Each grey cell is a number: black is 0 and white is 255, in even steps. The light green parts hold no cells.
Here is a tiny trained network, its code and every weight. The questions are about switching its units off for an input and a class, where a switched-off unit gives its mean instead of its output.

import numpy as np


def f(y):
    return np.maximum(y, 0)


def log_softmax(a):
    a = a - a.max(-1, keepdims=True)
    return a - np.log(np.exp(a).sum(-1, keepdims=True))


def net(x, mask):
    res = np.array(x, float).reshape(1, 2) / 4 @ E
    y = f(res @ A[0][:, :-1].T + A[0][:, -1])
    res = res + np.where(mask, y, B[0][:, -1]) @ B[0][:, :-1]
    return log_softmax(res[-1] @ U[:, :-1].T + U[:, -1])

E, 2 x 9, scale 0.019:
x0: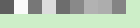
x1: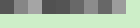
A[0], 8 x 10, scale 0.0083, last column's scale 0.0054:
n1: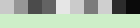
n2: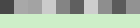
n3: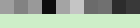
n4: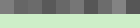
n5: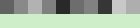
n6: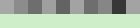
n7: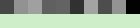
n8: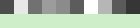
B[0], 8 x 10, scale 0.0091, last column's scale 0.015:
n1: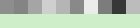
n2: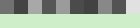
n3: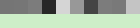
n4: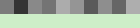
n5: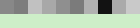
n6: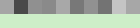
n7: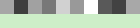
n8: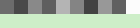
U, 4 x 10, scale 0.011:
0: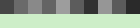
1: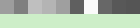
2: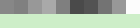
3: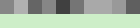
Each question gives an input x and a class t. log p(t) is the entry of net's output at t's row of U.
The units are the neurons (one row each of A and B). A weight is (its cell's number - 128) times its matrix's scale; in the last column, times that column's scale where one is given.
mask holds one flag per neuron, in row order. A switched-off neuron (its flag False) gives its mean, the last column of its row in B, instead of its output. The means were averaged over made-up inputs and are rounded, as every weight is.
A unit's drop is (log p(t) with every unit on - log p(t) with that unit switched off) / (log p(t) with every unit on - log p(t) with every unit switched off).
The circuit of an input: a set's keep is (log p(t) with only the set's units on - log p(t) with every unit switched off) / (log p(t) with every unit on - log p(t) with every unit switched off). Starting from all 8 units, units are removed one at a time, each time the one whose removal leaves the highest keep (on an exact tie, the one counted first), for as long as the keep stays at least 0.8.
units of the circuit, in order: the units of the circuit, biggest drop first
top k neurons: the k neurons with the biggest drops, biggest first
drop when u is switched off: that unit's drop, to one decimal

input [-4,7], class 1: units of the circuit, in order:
(n7)
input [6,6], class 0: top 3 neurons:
(n8 n2 n1)
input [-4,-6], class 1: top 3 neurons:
(n1 n8 n2)
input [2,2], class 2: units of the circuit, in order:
(n1 n3 n7)
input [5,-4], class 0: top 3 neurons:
(n8 n2 n5)
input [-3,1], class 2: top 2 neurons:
(n8 n2)
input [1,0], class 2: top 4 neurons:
(n1 n7 n8 n3)
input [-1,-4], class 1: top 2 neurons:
(n1 n8)
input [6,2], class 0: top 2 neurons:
(n8 n2)
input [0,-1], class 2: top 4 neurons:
(n1 n7 n8 n5)
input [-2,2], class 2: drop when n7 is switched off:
0.2
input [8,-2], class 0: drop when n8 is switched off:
0.1
